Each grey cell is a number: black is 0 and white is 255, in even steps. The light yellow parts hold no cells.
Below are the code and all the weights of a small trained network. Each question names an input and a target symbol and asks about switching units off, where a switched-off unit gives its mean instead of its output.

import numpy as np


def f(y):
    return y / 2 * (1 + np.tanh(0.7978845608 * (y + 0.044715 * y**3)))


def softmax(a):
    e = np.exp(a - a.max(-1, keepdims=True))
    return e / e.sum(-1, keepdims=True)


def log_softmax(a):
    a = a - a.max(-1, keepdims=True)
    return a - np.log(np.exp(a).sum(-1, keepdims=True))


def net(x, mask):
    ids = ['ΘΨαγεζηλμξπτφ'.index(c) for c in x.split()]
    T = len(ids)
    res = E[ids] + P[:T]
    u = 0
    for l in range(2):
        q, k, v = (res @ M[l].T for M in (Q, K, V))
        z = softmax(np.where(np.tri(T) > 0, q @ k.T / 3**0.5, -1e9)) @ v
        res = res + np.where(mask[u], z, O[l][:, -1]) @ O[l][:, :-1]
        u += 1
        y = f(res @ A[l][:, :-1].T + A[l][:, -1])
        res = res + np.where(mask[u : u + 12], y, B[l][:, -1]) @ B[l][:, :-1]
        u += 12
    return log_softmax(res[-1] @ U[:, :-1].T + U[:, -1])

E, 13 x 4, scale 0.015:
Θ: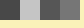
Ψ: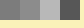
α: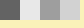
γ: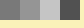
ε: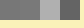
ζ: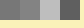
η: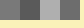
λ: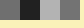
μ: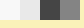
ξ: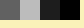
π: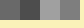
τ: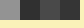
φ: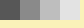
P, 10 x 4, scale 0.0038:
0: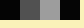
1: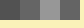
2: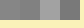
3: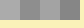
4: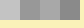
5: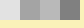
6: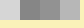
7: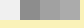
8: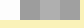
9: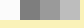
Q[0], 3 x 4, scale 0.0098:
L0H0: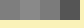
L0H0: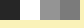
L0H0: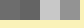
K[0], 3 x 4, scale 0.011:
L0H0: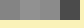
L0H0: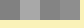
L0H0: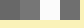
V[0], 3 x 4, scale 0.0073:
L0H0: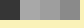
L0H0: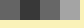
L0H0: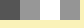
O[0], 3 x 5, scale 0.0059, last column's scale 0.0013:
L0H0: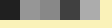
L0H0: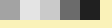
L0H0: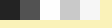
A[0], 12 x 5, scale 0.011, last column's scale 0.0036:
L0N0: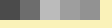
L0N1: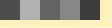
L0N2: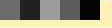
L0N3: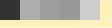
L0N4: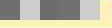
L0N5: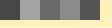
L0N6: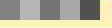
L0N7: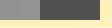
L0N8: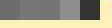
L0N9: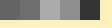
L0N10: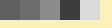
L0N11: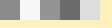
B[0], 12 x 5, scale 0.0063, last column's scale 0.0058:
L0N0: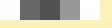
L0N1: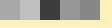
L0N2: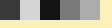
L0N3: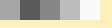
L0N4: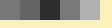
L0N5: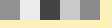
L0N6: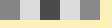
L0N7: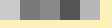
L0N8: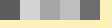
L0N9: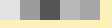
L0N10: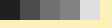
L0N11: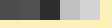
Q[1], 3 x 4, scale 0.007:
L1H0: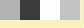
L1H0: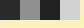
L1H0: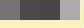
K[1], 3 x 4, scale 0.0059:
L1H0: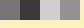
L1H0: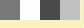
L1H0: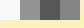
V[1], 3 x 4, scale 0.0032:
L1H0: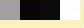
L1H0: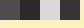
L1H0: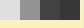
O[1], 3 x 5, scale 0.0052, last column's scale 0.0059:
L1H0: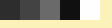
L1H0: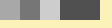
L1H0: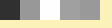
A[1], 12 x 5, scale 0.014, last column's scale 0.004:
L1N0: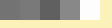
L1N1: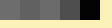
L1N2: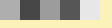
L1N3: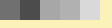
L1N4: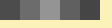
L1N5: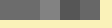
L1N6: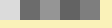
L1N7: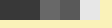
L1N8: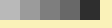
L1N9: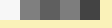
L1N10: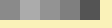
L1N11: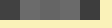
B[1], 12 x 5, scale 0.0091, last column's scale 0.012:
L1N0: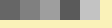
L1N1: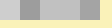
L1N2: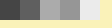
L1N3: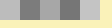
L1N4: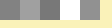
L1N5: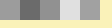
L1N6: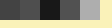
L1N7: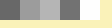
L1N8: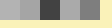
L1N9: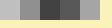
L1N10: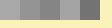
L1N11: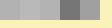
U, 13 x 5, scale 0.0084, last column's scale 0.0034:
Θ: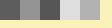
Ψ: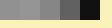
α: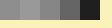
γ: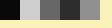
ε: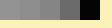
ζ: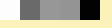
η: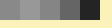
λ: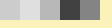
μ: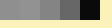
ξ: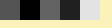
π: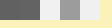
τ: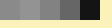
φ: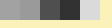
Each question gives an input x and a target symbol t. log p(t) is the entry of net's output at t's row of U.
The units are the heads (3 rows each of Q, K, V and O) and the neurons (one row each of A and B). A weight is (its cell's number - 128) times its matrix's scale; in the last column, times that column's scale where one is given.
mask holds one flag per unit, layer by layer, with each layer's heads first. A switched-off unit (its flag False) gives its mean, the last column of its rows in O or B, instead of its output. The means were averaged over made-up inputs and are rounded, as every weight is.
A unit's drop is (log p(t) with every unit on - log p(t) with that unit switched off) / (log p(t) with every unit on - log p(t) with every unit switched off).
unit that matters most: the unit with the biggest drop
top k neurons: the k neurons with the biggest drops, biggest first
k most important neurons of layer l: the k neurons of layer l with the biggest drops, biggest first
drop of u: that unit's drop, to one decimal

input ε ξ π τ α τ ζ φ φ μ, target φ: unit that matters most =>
L1N9
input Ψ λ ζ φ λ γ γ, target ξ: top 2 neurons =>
L1N1; L0N0
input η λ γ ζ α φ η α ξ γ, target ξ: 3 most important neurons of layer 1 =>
L1N1; L1N11; L1N7
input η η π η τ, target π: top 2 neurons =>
L0N0; L0N9
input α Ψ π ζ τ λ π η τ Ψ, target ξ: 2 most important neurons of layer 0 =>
L0N10; L0N2
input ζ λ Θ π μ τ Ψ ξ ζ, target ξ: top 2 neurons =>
L1N1; L1N11
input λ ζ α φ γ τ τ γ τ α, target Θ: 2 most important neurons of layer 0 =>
L0N6; L0N11
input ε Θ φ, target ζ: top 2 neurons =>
L0N0; L1N3
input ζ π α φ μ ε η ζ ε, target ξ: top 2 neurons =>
L1N1; L0N11
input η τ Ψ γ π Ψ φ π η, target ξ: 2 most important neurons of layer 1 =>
L1N6; L1N1
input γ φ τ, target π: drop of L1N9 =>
0.0
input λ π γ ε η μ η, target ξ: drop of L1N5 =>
0.1
